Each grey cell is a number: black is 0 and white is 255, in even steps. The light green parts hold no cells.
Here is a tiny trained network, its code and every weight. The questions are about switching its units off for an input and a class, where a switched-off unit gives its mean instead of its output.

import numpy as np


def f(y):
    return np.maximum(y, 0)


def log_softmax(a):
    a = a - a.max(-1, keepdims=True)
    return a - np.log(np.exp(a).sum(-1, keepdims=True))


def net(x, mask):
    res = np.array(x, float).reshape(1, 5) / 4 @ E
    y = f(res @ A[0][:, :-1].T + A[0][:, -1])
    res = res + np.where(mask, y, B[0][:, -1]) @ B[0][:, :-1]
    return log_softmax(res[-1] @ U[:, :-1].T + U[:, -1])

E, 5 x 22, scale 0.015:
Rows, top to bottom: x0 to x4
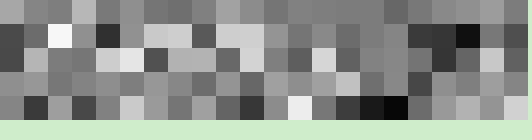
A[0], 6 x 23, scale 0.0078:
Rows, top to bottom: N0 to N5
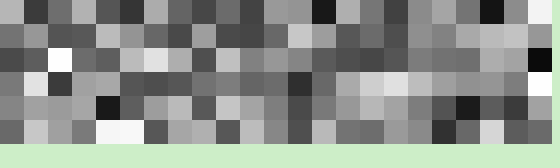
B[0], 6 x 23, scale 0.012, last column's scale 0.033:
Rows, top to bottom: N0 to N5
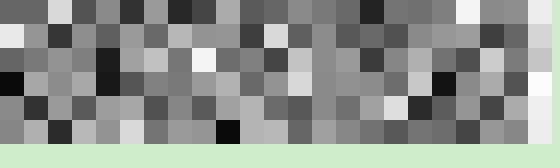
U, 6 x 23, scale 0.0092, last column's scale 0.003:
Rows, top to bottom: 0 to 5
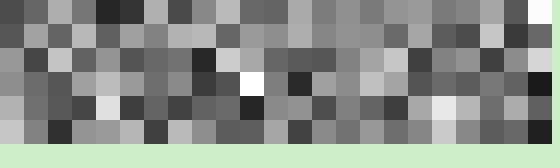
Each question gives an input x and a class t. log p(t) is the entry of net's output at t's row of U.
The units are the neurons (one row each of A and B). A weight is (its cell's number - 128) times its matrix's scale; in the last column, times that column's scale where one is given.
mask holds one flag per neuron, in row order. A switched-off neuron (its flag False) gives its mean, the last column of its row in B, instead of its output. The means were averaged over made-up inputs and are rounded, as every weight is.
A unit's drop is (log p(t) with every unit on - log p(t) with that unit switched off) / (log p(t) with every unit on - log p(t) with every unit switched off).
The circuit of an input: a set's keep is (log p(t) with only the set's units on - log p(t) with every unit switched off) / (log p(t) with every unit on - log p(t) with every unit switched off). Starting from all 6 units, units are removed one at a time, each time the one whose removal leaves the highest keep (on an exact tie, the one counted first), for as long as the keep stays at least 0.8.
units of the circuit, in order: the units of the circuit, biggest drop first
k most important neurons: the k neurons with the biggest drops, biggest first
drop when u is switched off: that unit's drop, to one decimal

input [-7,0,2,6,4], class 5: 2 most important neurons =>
(N3, N0)
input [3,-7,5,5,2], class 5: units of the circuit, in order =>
(N1)
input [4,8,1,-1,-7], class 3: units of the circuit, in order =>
(N0, N4, N5)
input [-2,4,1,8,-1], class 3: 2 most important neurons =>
(N0, N3)
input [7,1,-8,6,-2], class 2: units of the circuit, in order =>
(N2, N3)
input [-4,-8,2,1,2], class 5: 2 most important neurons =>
(N1, N0)
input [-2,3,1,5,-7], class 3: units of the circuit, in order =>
(N4, N0)
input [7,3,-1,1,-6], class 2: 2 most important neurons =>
(N4, N5)
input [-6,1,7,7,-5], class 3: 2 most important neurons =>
(N4, N2)
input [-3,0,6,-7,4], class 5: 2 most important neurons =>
(N3, N1)
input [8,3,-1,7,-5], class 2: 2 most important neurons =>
(N4, N5)
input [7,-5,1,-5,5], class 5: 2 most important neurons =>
(N1, N0)
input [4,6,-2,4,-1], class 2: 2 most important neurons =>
(N4, N3)
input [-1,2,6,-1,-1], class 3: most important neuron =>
(N3)
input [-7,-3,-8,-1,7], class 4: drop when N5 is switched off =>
0.0
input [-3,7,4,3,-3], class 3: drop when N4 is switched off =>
0.4
